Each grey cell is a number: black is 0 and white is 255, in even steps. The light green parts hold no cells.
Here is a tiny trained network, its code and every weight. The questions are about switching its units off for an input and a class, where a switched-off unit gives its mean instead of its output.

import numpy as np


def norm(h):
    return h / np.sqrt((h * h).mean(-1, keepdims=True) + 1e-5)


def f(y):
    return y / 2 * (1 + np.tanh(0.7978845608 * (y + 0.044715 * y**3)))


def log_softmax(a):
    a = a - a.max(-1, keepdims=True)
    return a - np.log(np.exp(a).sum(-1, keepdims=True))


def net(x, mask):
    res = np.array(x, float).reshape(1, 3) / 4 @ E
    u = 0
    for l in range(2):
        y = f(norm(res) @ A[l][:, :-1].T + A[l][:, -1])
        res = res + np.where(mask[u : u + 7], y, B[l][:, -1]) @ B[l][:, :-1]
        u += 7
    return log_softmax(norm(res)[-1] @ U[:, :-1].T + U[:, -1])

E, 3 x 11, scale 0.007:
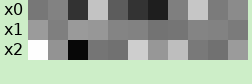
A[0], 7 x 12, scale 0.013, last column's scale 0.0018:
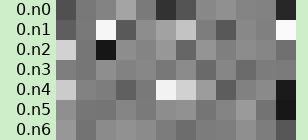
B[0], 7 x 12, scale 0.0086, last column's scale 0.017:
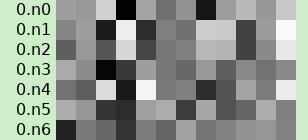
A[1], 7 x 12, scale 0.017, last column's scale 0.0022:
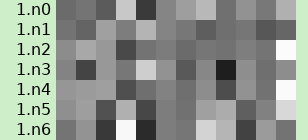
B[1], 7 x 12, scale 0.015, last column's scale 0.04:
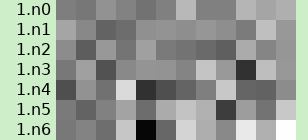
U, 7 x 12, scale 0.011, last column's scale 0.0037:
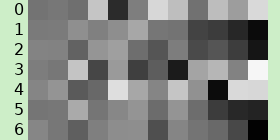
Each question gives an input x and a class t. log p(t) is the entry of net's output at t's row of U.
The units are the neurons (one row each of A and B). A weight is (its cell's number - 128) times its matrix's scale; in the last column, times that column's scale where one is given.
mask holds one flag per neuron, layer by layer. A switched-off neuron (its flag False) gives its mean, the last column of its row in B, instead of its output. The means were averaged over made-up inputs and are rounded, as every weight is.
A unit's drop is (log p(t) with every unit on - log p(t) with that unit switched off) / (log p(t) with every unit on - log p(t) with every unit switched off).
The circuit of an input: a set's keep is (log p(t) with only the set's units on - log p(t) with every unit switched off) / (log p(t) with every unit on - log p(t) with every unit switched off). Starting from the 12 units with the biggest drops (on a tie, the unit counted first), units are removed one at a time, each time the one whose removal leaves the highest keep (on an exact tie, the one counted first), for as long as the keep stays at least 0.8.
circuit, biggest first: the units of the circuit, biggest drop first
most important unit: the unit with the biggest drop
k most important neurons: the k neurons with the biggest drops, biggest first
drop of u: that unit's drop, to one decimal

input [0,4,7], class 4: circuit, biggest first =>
0.n4, 1.n6
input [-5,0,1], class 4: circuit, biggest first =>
0.n4, 1.n6
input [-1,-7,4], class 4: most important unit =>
0.n4
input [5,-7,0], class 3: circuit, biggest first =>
0.n1, 1.n6, 1.n5
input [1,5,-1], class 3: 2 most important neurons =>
1.n6, 1.n5
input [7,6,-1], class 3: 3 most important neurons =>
0.n0, 0.n1, 1.n6
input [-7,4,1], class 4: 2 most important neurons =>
0.n4, 0.n2
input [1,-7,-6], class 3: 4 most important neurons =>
0.n0, 0.n2, 1.n6, 1.n5
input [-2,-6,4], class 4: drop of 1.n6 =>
0.3
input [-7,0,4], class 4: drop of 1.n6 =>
0.3
